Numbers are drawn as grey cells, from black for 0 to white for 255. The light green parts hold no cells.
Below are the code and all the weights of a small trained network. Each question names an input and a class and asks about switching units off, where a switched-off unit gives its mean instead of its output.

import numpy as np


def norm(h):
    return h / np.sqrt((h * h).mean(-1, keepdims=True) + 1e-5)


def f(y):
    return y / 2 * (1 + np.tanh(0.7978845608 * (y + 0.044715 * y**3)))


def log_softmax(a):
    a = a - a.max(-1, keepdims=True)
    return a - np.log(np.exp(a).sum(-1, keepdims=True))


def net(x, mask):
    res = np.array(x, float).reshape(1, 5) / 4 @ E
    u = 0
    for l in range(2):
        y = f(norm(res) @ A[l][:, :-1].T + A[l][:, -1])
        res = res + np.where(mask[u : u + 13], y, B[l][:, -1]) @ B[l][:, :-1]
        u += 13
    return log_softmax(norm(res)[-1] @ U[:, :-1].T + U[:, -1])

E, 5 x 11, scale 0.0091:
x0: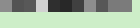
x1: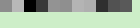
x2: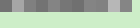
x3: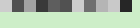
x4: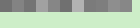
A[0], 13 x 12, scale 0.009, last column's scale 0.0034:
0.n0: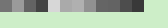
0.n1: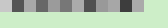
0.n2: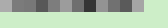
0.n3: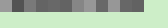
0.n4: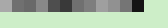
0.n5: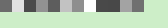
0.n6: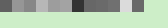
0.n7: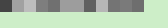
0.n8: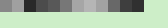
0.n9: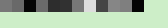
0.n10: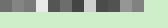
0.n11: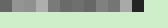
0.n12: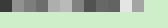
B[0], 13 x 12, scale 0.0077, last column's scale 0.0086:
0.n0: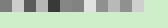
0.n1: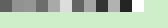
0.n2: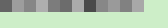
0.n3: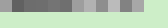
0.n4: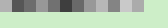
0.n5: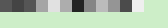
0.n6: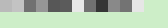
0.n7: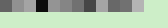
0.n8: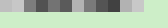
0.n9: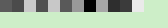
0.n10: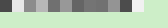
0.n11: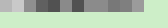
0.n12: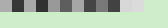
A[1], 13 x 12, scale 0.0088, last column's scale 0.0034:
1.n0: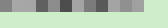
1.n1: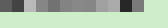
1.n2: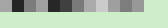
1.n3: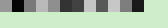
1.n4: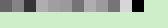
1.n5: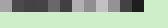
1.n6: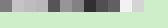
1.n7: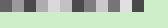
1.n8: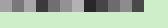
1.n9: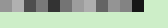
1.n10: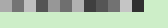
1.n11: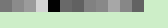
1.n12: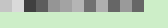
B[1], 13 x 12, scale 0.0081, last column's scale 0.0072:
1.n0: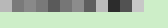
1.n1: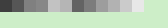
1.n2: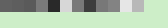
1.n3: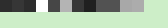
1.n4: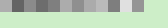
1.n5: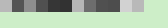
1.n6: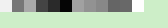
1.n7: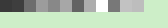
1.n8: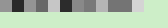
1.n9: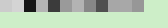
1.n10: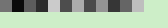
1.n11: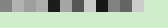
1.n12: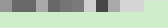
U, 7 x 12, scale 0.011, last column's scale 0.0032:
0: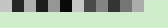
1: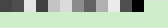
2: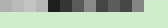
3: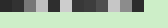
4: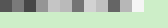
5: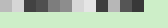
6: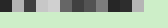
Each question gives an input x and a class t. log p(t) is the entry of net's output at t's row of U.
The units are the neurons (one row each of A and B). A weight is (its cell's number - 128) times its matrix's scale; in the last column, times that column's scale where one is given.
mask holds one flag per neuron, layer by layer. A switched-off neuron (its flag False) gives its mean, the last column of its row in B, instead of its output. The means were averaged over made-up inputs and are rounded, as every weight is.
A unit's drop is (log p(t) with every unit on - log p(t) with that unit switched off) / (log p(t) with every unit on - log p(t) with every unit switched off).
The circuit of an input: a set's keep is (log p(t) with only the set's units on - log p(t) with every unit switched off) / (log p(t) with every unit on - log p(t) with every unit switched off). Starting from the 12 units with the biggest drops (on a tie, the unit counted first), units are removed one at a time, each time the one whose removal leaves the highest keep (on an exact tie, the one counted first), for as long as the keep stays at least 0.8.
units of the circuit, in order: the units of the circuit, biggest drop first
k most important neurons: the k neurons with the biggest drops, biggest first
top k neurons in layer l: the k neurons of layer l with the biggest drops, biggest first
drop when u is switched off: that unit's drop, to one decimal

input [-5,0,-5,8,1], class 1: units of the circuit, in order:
0.n1
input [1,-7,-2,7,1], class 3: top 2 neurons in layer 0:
0.n9, 0.n4
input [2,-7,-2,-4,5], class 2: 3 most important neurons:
0.n10, 0.n9, 1.n11
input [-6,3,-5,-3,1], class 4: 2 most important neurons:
0.n5, 0.n0
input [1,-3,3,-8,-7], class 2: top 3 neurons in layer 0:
0.n10, 0.n9, 0.n6
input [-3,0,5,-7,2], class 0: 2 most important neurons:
0.n12, 0.n6
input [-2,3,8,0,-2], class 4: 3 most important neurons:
0.n5, 0.n6, 1.n7
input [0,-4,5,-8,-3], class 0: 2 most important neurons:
0.n12, 0.n0
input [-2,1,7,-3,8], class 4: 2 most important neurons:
0.n5, 0.n9
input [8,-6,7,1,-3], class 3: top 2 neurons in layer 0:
0.n8, 0.n4
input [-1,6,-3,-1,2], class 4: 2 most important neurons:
0.n5, 0.n0
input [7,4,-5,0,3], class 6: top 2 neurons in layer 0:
0.n10, 0.n12
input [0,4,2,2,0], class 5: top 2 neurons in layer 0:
0.n0, 0.n12
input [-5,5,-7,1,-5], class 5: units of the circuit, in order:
0.n0
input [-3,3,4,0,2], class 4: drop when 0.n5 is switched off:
0.4
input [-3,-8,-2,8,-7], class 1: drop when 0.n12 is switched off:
0.0
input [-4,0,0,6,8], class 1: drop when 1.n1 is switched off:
0.1
